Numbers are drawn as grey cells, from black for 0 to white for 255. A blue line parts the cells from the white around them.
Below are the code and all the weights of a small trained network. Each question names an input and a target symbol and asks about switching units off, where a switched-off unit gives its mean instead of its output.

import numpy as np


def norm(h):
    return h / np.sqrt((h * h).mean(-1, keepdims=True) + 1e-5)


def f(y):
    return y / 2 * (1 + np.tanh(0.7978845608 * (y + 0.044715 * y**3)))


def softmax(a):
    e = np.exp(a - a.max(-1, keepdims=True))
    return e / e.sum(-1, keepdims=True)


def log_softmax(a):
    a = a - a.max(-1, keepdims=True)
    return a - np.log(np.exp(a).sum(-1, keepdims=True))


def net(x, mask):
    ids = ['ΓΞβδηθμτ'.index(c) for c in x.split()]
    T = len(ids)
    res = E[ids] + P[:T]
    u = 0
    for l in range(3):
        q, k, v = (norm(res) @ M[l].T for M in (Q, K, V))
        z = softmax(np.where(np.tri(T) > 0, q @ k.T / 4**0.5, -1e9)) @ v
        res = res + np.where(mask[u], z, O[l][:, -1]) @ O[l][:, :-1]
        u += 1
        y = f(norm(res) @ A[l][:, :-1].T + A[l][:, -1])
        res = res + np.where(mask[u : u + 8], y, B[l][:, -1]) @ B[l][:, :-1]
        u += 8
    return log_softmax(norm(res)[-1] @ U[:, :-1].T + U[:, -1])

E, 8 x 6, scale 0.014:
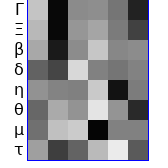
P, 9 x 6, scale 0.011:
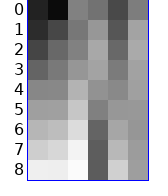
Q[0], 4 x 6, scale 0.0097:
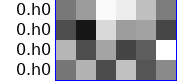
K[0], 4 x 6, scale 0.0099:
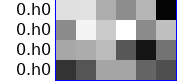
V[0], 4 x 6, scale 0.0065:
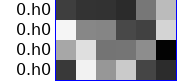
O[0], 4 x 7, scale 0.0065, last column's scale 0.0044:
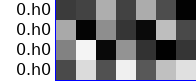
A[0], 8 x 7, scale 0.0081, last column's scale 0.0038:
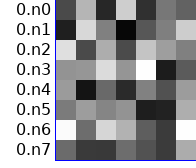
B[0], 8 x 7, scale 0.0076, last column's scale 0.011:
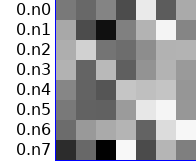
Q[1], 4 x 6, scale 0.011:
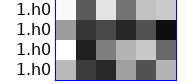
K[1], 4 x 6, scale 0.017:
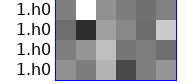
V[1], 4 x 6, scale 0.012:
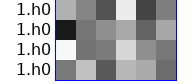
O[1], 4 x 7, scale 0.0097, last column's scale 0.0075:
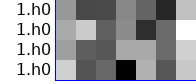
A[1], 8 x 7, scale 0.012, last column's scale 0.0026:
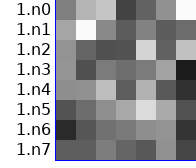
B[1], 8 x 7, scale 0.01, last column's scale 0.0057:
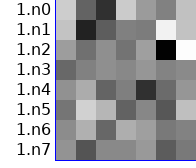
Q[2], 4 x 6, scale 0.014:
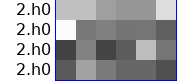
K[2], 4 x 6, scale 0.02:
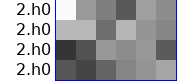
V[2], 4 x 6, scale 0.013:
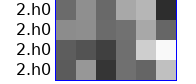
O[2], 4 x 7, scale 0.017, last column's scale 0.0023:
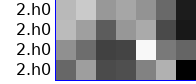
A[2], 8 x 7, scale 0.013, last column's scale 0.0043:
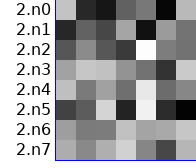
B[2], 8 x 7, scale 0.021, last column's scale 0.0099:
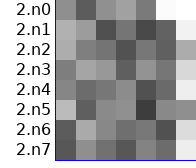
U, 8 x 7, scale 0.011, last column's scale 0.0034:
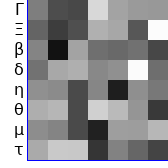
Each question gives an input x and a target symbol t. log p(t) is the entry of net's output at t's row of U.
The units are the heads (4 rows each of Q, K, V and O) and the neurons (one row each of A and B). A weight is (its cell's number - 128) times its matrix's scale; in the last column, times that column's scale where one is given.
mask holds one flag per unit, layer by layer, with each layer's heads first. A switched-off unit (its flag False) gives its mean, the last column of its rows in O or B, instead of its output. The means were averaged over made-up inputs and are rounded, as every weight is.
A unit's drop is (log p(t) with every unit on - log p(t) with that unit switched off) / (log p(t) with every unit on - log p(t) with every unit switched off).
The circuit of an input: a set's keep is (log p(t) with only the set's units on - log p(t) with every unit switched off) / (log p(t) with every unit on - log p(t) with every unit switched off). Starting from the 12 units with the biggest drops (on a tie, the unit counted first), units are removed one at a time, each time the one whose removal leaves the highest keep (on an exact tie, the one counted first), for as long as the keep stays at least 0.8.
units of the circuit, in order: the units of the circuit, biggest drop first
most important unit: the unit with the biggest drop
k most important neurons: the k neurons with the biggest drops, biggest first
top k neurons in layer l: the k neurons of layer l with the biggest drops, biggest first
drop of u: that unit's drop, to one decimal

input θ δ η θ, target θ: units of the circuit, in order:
0.h0
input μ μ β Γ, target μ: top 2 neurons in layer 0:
0.n1; 0.n7
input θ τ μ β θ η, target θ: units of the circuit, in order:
0.h0; 2.h0; 1.h0; 0.n0
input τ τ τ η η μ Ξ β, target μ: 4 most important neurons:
0.n6; 1.n0; 2.n0; 1.n2
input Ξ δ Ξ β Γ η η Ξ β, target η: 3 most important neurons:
0.n6; 1.n2; 2.n0
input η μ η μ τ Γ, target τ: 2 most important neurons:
0.n1; 1.n5
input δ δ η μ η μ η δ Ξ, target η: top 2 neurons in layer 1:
1.n2; 1.n1
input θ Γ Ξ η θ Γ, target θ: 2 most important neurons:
2.n0; 1.n1
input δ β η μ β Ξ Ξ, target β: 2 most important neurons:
0.n1; 0.n2
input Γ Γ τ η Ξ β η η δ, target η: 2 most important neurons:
2.n0; 2.n1
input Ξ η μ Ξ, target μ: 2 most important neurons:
0.n1; 2.n2
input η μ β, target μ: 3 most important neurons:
0.n1; 2.n2; 2.n0
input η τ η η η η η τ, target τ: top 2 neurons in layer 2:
2.n3; 2.n7
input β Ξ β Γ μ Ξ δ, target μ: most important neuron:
2.n0
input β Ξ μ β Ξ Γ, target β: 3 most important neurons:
0.n1; 0.n2; 1.n5
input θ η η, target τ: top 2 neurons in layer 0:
0.n0; 0.n6
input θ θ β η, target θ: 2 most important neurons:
1.n1; 2.n0
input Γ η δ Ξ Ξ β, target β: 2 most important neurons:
0.n2; 0.n6
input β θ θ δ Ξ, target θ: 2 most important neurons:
2.n0; 1.n1
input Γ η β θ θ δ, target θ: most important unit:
0.h0
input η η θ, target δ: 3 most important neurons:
0.n6; 2.n0; 1.n2
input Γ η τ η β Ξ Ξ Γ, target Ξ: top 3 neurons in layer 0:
0.n2; 0.n6; 0.n4
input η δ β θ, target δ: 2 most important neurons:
2.n0; 0.n6
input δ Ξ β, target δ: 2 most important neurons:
1.n5; 0.n5
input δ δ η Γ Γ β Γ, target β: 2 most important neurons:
0.n2; 1.n2
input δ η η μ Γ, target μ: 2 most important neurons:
0.n1; 2.n2
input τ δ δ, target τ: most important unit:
2.h0
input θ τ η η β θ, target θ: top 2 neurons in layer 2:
2.n0; 2.n1
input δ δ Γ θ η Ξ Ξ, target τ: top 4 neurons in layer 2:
2.n3; 2.n7; 2.n1; 2.n5
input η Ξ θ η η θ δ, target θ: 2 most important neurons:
1.n1; 2.n0
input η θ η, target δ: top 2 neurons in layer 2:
2.n0; 2.n4
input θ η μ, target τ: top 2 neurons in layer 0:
0.n1; 0.n0
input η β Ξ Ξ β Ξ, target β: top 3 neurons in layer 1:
1.n2; 1.n0; 1.n5
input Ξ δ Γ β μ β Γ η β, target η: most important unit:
0.n1
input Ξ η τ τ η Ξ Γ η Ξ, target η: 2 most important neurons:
0.n6; 1.n2
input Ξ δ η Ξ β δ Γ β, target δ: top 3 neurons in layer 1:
1.n2; 1.n1; 1.n5
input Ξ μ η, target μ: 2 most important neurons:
0.n1; 2.n2
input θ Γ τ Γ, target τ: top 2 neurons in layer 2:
2.n3; 2.n7
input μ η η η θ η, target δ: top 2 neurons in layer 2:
2.n0; 2.n1
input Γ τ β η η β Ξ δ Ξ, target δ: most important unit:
0.n6
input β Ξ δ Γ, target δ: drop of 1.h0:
1.1
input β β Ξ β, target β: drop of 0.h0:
1.5
